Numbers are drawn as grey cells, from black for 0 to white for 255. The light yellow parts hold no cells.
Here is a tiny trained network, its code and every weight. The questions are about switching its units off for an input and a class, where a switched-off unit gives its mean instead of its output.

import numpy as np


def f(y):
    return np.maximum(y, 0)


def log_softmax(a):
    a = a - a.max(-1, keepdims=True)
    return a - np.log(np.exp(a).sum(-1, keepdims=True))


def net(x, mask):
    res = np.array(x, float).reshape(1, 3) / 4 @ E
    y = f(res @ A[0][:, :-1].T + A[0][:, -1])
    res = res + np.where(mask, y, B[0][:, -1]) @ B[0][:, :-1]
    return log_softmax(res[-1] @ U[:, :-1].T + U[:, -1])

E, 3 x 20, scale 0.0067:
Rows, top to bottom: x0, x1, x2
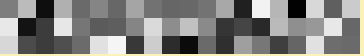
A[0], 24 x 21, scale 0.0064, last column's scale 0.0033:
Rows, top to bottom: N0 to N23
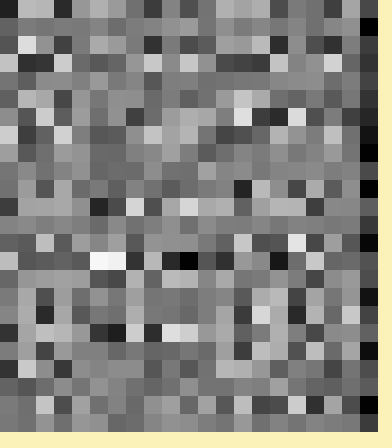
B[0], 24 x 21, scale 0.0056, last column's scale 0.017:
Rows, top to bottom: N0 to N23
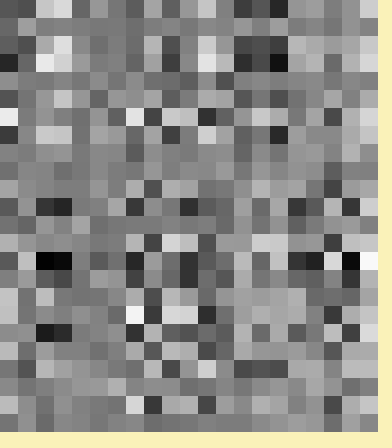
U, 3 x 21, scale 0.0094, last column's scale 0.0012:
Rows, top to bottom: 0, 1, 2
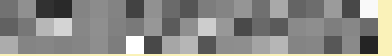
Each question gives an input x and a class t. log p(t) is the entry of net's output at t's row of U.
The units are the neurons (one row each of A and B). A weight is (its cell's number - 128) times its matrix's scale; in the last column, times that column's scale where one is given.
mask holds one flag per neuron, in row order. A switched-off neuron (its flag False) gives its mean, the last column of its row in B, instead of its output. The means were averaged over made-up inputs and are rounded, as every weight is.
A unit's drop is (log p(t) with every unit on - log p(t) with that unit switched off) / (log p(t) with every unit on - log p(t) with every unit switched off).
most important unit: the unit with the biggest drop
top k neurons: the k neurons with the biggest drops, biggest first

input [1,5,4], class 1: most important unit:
N3
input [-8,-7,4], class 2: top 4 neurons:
[N6 N13 N22 N3]
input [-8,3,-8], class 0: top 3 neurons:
[N18 N11 N15]
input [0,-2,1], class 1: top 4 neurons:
[N14 N18 N11 N15]
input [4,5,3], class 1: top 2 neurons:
[N3 N6]
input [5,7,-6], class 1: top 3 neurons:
[N3 N14 N7]
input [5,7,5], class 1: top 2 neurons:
[N3 N7]
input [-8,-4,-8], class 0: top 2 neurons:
[N18 N11]
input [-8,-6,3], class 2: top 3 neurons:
[N6 N13 N22]
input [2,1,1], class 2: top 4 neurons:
[N14 N18 N11 N0]
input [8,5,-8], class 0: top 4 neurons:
[N18 N11 N15 N6]
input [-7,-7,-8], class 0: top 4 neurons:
[N18 N11 N15 N3]
